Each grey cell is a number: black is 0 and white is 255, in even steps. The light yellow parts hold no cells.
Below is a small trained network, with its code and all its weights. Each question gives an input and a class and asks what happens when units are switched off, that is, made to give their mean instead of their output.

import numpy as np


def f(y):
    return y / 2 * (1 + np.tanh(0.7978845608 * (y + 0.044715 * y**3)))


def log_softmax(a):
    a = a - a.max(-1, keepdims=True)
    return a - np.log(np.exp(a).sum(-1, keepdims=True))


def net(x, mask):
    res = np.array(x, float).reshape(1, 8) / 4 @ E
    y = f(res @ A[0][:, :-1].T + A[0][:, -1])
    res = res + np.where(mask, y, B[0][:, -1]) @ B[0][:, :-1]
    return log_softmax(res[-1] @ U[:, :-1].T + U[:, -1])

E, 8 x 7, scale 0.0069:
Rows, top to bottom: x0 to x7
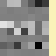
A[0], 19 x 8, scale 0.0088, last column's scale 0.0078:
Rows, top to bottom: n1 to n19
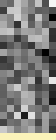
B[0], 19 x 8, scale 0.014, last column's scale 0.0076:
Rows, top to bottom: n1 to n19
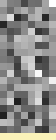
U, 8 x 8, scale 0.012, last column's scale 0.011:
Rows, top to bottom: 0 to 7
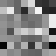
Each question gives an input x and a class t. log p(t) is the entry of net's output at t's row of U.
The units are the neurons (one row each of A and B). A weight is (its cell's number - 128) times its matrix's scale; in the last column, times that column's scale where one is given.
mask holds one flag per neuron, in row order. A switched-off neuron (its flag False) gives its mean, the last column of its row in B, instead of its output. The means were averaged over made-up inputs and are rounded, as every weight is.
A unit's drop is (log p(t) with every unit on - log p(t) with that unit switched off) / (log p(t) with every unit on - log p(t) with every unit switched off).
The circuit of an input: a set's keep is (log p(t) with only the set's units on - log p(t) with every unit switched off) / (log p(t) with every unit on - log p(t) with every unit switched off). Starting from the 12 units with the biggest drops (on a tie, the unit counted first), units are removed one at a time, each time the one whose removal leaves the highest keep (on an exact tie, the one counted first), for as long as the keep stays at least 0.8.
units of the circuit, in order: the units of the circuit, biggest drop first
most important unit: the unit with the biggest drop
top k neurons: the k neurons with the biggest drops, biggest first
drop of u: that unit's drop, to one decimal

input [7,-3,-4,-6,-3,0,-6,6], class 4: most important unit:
n13
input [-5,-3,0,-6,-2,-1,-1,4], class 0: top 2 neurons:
(n7, n10)
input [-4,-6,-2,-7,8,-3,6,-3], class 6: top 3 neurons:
(n17, n1, n5)
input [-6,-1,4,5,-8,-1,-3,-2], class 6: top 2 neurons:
(n4, n12)
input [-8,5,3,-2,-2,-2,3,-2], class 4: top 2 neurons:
(n6, n1)
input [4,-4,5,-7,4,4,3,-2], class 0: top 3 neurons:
(n9, n10, n7)
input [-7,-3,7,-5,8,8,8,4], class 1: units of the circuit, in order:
(n18, n15)
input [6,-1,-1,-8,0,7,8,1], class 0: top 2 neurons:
(n9, n7)
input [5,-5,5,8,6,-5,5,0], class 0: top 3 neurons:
(n19, n5, n1)
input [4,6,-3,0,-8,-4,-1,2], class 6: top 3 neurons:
(n4, n16, n12)
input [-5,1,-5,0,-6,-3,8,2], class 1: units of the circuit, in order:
(n18, n11)
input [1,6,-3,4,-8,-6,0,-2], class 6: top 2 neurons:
(n4, n16)
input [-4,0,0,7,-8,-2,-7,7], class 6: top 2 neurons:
(n4, n12)
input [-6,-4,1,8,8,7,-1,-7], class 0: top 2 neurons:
(n5, n19)
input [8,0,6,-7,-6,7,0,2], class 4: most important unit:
n8
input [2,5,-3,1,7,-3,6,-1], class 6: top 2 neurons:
(n17, n1)
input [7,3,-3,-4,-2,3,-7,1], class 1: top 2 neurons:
(n3, n1)
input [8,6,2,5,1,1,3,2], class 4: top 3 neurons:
(n8, n13, n2)
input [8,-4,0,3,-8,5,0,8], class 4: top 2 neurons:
(n8, n13)
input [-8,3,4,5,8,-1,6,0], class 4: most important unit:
n6
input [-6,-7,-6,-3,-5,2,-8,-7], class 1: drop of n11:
0.0
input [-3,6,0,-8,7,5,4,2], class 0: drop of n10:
0.2
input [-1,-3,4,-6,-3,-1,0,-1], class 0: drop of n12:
0.1
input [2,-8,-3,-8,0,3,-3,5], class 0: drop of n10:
0.1
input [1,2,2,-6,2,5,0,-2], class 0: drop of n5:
-0.1
